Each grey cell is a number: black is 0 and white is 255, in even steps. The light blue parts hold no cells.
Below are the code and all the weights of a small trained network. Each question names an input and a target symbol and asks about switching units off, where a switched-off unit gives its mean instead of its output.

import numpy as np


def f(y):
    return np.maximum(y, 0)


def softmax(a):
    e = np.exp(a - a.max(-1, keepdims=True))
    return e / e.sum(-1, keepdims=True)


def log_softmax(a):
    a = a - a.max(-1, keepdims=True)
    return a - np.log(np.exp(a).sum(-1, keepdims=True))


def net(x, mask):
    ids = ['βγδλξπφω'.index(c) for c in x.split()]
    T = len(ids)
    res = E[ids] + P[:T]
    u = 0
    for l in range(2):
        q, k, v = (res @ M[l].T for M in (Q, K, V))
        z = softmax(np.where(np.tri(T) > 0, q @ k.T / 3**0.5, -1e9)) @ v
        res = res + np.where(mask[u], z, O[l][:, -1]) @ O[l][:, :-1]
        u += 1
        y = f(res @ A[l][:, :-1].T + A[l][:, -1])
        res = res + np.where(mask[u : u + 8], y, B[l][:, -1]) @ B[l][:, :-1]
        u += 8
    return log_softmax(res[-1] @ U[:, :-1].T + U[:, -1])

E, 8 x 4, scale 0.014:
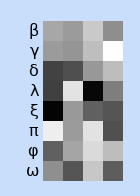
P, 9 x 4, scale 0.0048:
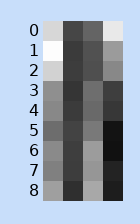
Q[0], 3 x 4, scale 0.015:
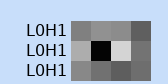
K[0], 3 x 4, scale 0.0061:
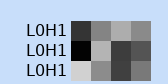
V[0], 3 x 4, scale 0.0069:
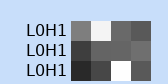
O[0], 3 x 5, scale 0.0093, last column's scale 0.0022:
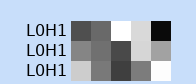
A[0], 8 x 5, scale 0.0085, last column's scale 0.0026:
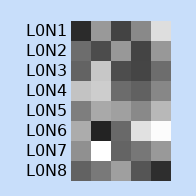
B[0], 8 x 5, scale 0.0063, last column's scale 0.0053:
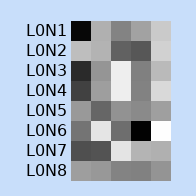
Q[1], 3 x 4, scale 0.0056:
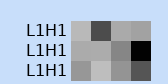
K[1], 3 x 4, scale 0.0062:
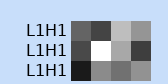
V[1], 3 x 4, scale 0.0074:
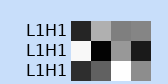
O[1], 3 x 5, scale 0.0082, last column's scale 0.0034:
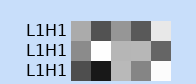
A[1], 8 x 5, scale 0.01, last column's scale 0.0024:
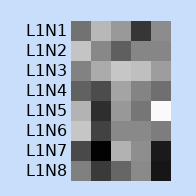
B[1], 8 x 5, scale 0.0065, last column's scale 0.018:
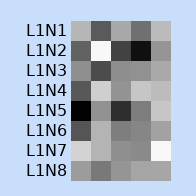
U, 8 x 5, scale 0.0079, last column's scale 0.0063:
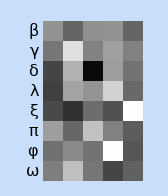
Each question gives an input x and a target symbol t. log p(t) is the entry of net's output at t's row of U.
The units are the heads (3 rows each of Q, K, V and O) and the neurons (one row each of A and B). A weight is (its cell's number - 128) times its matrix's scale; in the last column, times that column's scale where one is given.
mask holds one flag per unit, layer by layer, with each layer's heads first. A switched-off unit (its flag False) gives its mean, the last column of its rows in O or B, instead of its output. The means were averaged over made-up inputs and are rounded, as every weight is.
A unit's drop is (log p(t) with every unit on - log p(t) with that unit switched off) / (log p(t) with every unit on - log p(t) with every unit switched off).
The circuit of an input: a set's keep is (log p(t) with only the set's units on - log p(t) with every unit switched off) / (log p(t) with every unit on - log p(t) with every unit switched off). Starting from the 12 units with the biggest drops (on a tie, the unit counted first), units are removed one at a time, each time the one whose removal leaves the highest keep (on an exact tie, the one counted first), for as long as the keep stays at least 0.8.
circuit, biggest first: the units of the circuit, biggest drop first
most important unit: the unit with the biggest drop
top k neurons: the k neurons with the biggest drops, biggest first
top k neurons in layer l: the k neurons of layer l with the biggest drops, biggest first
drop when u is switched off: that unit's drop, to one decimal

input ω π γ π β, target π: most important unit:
L1H1
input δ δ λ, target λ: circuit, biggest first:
L0N7, L0N3
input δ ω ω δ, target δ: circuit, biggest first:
L0H1, L1H1, L1N7
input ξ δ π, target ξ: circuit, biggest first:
L1H1, L0N1
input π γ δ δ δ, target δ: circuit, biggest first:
L0H1, L1N1
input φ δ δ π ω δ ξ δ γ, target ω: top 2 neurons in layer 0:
L0N6, L0N4
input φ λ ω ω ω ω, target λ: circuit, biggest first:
L0H1, L1N4
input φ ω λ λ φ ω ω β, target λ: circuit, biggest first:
L0H1, L1H1, L1N4
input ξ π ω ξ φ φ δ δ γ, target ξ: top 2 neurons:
L0N6, L1N7
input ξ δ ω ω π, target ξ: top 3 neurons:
L0N1, L1N7, L1N5
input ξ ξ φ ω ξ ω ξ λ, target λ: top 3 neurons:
L0N7, L0N3, L0N6
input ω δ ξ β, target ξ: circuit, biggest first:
L0N1, L1H1
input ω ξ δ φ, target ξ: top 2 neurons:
L1N7, L1N4
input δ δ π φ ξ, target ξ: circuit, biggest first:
L1N7, L1N4
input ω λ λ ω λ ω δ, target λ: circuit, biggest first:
L0H1
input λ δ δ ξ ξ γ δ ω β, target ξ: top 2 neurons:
L1N5, L0N6
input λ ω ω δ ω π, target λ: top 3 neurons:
L1N5, L1N4, L0N6
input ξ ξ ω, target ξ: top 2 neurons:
L0N6, L1N5
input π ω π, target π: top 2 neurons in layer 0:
L0N4, L0N7
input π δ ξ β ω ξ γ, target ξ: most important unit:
L0N6
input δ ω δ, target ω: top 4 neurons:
L0N6, L1N5, L1N4, L1N2
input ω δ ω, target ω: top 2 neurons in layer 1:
L1N2, L1N4
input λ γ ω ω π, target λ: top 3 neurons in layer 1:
L1N5, L1N4, L1N6
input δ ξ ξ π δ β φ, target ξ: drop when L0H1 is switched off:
0.2
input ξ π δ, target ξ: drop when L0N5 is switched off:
0.0
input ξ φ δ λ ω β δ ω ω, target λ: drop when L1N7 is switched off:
0.1
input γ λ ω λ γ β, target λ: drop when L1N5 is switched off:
0.4
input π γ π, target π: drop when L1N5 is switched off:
0.2
